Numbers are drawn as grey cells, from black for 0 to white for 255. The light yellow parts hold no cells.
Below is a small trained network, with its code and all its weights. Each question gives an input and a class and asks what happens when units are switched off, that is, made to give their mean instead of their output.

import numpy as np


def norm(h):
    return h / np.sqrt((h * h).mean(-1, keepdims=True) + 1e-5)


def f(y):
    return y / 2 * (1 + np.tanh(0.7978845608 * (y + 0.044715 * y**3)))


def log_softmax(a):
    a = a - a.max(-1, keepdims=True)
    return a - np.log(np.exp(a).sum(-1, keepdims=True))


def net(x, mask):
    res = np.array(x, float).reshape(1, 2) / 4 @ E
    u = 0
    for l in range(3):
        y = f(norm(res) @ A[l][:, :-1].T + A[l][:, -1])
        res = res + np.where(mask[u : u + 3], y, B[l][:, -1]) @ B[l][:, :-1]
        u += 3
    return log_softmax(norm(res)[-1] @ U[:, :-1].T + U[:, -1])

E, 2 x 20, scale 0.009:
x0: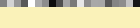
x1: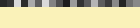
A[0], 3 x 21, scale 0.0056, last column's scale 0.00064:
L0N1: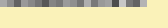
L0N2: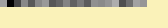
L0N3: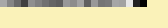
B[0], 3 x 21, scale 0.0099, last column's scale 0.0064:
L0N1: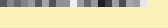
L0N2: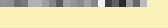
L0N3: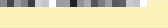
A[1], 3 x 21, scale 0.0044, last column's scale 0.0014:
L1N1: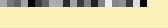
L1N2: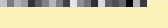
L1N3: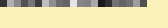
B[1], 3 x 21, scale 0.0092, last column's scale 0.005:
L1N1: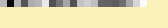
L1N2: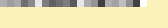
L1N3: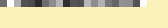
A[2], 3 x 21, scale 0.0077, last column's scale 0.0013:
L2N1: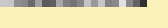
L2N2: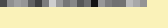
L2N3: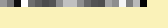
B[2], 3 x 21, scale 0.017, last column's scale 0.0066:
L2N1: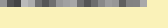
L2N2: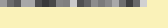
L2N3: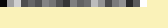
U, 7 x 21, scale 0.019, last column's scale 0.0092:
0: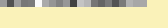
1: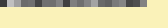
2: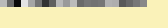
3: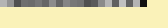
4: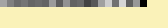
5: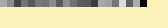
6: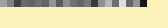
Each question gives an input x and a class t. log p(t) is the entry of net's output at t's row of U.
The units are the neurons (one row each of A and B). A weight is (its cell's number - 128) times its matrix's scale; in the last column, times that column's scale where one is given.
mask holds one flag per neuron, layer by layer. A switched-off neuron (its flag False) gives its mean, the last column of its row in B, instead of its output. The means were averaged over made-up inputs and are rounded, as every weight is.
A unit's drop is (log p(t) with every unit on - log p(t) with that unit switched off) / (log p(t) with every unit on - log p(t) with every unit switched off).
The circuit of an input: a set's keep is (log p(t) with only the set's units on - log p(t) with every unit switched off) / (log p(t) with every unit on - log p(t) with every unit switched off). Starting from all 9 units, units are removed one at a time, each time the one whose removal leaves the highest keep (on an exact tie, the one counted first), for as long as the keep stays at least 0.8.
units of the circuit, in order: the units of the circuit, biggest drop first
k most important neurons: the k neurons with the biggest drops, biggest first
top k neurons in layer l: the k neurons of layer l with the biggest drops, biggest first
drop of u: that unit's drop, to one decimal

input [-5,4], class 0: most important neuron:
(L0N1)
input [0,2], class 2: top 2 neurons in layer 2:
(L2N1, L2N3)
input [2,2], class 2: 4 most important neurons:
(L1N2, L1N1, L2N2, L2N3)
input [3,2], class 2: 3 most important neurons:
(L0N3, L1N2, L1N1)
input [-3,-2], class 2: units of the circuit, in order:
(L0N3, L2N1)
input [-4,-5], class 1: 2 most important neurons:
(L0N1, L0N3)
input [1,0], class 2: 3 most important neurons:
(L2N2, L1N2, L1N1)
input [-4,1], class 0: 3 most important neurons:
(L0N1, L1N3, L2N2)
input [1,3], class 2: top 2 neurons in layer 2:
(L2N2, L2N3)
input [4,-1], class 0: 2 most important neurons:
(L1N3, L2N1)
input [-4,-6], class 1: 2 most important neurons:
(L0N1, L2N3)
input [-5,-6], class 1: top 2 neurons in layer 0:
(L0N1, L0N3)
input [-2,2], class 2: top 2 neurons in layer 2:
(L2N1, L2N3)
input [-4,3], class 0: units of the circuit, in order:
(L2N3)
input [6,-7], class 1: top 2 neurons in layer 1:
(L1N1, L1N3)
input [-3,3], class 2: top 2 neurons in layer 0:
(L0N3, L0N2)
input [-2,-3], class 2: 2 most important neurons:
(L1N3, L0N1)
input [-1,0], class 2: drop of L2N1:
0.3
